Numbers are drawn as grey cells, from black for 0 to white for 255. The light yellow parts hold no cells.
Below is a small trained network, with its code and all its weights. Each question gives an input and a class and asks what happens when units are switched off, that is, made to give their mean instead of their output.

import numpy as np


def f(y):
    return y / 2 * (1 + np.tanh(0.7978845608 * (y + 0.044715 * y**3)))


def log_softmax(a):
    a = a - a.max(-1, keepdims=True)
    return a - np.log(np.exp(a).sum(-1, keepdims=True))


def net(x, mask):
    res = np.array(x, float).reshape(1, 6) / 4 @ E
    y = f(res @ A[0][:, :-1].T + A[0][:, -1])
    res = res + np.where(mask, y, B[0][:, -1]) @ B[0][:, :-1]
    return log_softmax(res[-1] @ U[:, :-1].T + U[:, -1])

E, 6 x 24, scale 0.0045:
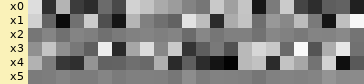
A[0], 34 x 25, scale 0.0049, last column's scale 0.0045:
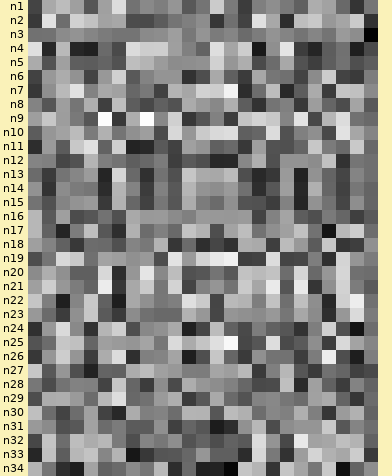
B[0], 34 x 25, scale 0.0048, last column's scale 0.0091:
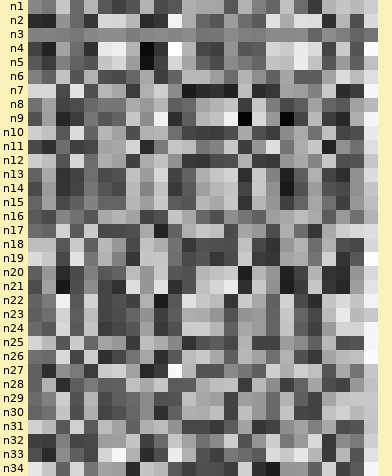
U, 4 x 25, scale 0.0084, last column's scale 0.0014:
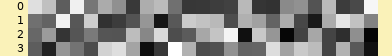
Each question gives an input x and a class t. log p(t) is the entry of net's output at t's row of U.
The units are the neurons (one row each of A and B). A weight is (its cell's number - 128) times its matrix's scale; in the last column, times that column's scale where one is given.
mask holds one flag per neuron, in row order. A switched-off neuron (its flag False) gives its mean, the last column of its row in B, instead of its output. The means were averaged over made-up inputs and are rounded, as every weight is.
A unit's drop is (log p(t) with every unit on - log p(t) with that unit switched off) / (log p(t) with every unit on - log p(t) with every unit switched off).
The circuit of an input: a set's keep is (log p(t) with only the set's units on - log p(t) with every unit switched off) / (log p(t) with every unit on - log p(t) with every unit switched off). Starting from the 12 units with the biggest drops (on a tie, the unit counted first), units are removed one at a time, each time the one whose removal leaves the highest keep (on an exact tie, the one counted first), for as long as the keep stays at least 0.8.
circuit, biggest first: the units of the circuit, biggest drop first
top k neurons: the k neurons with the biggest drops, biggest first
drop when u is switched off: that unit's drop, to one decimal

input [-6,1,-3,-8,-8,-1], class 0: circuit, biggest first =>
n7
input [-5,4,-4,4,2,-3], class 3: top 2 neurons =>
n2, n32
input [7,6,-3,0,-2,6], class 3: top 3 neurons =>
n4, n5, n27
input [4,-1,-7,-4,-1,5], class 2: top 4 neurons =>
n13, n33, n14, n2
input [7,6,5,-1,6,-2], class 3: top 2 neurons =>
n4, n27
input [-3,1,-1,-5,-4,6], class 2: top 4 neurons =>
n13, n34, n11, n8
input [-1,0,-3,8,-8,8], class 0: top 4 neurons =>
n19, n10, n7, n25
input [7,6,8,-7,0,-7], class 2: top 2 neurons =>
n13, n14
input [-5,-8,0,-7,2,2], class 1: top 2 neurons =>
n26, n24
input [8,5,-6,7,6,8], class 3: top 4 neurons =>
n4, n27, n5, n16
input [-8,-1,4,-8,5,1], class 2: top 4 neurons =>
n13, n15, n28, n4
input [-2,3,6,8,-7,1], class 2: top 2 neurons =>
n21, n9
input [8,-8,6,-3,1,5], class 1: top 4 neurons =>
n24, n26, n6, n1
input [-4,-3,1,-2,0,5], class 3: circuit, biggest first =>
n33
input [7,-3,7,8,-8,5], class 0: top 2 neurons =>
n19, n25
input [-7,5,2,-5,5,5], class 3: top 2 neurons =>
n11, n33
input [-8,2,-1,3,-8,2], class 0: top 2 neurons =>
n7, n19
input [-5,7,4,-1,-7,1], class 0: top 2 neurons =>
n7, n10
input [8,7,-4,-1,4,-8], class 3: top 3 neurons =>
n4, n27, n5
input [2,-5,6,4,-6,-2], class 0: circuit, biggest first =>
n19
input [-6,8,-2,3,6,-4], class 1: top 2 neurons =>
n22, n17
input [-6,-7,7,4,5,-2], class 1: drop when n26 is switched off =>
0.1
